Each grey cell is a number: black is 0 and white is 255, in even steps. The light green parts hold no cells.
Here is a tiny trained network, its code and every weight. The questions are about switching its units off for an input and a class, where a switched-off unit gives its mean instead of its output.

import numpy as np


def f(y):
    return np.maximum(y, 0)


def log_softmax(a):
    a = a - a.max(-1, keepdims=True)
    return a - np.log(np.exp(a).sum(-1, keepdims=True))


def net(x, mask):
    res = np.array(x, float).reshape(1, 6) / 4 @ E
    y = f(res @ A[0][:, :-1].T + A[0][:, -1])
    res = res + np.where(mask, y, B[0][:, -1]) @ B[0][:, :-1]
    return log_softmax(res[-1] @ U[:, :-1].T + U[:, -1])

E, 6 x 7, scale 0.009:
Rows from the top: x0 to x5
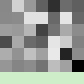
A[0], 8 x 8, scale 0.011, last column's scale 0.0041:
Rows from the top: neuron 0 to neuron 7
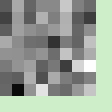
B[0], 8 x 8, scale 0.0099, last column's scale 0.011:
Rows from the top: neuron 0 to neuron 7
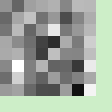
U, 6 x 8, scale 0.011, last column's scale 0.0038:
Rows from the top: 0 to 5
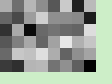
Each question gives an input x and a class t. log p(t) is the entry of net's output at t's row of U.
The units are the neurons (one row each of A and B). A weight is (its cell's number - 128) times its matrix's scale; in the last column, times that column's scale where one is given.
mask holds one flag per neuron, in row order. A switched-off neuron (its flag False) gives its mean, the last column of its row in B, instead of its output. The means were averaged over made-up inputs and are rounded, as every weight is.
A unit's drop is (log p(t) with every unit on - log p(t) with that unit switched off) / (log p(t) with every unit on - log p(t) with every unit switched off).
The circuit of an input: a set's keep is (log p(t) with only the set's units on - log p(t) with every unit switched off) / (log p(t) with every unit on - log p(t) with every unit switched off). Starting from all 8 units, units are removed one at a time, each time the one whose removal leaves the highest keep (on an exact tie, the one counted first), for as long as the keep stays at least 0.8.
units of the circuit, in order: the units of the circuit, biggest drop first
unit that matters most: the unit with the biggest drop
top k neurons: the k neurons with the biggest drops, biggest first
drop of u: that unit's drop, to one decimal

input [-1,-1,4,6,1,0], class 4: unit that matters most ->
neuron 3
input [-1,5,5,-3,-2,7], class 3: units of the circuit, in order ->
[neuron 7; neuron 5; neuron 2]
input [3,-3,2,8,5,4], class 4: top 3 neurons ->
[neuron 7; neuron 3; neuron 2]
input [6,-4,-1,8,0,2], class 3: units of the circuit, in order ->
[neuron 5; neuron 7]
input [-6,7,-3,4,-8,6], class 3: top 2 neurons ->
[neuron 5; neuron 4]
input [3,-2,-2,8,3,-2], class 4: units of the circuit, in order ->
[neuron 7; neuron 3]
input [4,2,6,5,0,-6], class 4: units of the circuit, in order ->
[neuron 5; neuron 7]
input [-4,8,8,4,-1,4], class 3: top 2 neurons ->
[neuron 5; neuron 4]
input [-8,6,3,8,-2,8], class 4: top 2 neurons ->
[neuron 2; neuron 1]
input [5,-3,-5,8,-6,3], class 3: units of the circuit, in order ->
[neuron 5; neuron 0]
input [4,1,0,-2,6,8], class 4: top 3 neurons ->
[neuron 7; neuron 3; neuron 6]
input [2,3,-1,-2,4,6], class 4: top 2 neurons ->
[neuron 7; neuron 3]
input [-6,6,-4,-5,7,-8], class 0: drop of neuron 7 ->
1.0
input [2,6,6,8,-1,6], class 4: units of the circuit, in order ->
[neuron 2]
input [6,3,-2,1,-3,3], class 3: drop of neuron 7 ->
0.3
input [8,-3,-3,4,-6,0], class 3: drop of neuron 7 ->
0.3
